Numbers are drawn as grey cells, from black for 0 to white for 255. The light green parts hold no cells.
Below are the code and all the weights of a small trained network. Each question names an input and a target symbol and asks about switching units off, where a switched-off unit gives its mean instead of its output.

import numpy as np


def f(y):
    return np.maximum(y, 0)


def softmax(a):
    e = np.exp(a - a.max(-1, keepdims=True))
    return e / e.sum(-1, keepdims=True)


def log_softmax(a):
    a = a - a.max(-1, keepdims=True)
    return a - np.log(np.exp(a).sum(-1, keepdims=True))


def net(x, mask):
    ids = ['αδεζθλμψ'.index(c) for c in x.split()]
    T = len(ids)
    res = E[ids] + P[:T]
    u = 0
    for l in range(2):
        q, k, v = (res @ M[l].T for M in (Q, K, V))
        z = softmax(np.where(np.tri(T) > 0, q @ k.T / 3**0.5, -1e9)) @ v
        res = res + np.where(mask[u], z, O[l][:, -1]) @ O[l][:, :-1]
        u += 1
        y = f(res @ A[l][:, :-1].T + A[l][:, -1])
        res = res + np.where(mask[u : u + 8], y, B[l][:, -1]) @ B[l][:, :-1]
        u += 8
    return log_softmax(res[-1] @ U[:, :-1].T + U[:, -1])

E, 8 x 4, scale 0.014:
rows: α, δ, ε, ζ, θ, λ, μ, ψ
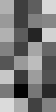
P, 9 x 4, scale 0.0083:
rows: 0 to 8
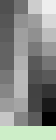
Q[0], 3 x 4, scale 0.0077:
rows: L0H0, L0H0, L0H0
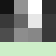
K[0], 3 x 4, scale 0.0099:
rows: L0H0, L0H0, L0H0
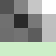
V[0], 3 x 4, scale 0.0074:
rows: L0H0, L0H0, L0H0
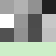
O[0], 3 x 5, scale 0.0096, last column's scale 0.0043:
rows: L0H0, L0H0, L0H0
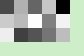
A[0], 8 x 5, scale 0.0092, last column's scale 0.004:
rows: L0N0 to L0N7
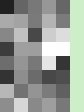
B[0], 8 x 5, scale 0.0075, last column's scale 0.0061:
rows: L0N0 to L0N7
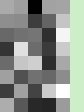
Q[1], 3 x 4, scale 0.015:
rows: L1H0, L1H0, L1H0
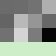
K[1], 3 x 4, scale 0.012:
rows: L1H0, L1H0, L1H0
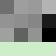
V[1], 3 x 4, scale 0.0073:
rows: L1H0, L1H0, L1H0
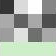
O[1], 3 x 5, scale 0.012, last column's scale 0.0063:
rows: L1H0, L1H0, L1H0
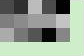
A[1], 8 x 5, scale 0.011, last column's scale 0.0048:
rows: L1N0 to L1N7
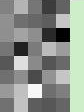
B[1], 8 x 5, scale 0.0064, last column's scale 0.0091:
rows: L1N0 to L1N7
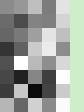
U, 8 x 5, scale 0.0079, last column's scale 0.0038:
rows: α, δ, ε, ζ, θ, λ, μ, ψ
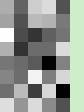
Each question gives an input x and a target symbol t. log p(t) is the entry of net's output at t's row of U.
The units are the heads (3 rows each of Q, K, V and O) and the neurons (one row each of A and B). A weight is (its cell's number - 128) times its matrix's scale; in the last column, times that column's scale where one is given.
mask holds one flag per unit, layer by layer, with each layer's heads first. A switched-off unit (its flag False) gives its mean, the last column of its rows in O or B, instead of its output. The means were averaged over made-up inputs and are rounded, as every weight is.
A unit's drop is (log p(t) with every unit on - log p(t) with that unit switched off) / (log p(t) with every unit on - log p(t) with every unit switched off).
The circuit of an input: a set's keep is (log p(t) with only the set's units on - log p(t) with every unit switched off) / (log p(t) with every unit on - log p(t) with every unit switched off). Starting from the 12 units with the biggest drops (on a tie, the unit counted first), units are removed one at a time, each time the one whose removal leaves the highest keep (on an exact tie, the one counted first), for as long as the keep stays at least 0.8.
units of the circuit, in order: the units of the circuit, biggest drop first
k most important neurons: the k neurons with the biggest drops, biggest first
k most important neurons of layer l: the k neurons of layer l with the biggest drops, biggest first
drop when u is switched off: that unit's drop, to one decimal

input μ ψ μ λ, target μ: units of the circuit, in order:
L1H0; L0H0
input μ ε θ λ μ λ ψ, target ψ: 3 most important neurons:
L0N7; L0N2; L1N7
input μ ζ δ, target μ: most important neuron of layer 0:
L0N0
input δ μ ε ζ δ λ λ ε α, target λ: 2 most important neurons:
L0N2; L0N3
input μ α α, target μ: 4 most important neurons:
L0N3; L0N5; L0N6; L0N4
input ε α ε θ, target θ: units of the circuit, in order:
L1N6; L0H0
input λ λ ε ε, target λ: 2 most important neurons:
L0N3; L0N4
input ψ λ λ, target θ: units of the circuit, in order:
L0H0; L1H0; L1N6
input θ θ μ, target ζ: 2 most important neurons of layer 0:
L0N0; L0N3
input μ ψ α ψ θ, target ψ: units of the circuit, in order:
L0H0; L1N5
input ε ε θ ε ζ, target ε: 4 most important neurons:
L0N3; L0N2; L1N4; L0N4
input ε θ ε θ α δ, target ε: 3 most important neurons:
L0N3; L0N2; L1N4
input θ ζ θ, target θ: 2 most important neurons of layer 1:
L1N2; L1N5
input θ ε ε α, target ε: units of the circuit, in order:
L1H0
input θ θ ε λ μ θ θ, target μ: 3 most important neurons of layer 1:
L1N6; L1N5; L1N7
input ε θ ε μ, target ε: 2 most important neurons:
L0N3; L0N2
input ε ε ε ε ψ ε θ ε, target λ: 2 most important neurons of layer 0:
L0N4; L0N3
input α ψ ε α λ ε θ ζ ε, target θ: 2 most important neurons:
L0N2; L0N6
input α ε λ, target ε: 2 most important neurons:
L1N4; L0N3
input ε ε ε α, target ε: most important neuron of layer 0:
L0N1
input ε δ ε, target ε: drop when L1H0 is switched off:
0.3
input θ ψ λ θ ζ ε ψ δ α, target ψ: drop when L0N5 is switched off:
0.0
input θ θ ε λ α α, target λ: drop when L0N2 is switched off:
0.3
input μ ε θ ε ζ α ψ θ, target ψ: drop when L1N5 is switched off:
0.1
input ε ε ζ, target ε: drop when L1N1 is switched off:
0.0
